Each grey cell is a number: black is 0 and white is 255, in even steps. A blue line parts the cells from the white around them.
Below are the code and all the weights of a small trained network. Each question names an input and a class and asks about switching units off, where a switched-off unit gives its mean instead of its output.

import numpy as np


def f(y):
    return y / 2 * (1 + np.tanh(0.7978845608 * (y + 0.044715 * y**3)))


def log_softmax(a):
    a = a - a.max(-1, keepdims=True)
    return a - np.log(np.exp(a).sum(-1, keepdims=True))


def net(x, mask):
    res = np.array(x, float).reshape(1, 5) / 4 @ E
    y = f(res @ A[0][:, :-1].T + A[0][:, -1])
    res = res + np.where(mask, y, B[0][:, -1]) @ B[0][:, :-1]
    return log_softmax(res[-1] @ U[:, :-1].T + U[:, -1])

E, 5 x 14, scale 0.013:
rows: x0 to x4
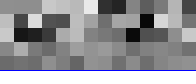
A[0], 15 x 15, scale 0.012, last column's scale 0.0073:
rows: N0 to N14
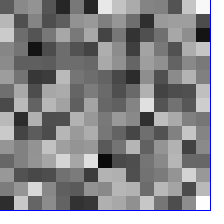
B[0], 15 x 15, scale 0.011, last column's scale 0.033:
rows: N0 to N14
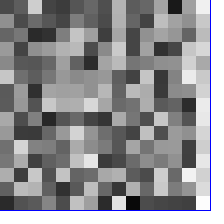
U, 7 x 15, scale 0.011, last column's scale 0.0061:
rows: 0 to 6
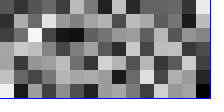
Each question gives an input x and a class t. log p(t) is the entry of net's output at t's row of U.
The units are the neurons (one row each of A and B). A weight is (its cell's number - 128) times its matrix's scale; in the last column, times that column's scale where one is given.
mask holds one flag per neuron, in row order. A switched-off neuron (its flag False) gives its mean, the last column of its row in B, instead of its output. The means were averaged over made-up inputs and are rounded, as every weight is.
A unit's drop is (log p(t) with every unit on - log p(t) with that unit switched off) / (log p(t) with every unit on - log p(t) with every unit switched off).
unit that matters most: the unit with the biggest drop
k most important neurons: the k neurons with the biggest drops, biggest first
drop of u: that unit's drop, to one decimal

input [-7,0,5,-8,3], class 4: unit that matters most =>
N3
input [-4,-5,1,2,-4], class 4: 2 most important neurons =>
(N3; N11)
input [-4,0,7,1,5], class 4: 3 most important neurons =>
(N3; N5; N9)
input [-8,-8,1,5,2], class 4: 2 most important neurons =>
(N3; N12)
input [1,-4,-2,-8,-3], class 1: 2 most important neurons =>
(N8; N0)
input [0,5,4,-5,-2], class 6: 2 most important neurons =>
(N14; N7)
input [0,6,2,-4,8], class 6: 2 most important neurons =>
(N14; N7)
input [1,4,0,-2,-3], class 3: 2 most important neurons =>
(N14; N0)
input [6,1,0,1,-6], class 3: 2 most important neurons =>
(N14; N3)
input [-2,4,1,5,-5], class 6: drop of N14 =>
0.1
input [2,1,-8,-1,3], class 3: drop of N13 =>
0.3
